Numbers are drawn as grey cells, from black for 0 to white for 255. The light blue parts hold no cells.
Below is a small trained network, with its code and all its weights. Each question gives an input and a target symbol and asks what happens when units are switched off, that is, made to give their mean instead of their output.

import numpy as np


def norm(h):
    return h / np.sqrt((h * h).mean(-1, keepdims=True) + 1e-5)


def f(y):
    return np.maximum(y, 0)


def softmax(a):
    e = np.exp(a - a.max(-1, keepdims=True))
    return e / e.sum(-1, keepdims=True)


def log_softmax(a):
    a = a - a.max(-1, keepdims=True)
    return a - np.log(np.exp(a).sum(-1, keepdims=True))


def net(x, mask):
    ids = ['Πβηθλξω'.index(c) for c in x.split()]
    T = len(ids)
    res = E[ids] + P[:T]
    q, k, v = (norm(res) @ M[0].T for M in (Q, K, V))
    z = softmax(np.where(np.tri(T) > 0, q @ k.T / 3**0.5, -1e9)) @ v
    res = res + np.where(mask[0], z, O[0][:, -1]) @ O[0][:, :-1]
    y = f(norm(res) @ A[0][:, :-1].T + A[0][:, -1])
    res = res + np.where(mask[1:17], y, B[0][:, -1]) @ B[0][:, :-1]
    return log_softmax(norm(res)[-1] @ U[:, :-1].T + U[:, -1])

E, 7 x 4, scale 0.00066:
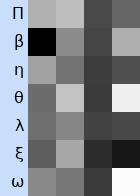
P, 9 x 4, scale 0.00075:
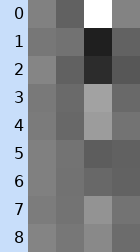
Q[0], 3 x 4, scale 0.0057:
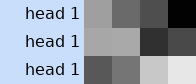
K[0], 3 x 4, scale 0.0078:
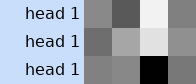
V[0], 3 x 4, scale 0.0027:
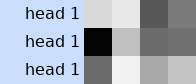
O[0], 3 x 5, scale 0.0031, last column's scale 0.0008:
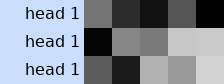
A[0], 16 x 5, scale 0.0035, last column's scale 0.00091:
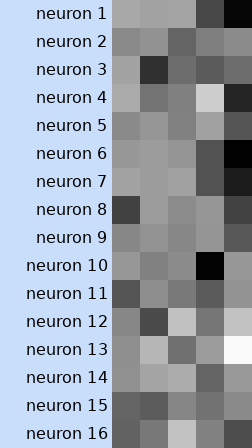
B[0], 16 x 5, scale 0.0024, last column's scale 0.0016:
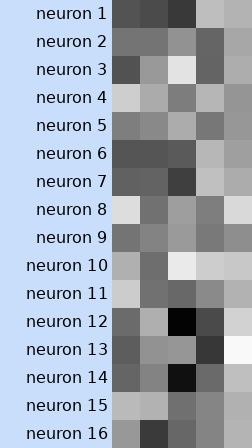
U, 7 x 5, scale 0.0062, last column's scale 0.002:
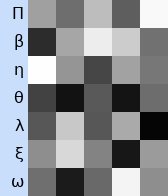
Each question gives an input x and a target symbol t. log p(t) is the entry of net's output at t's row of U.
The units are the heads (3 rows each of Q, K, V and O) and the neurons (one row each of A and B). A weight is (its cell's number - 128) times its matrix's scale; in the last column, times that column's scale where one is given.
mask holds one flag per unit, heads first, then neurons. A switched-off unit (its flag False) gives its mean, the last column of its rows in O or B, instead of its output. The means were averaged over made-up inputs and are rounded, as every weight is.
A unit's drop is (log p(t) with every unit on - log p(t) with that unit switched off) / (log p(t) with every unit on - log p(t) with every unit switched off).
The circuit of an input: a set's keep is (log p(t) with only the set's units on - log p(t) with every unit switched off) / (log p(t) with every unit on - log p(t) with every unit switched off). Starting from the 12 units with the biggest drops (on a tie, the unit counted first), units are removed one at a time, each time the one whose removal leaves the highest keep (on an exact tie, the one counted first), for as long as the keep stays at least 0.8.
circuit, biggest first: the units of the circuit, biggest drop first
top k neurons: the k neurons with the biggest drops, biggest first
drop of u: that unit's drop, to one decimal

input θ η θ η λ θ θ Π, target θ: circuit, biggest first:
neuron 12; head 1
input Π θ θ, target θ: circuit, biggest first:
head 1; neuron 3
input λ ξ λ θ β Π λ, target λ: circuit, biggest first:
head 1; neuron 1; neuron 7
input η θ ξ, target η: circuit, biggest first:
head 1; neuron 10; neuron 1
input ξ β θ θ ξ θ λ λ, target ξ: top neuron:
neuron 10
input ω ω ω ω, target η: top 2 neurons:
neuron 4; neuron 12
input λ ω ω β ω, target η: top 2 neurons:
neuron 4; neuron 3
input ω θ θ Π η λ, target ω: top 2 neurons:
neuron 10; neuron 1
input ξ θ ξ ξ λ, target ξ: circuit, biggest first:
head 1; neuron 13; neuron 8
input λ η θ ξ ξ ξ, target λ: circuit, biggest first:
head 1; neuron 1; neuron 7; neuron 6
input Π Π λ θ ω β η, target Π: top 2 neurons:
neuron 10; neuron 3
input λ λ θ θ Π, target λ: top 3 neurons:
neuron 14; neuron 1; neuron 7
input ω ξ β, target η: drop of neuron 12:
0.1
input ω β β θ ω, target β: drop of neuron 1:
0.1
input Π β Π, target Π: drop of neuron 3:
0.3
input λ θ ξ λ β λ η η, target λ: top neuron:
neuron 14
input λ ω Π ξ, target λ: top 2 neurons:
neuron 14; neuron 1
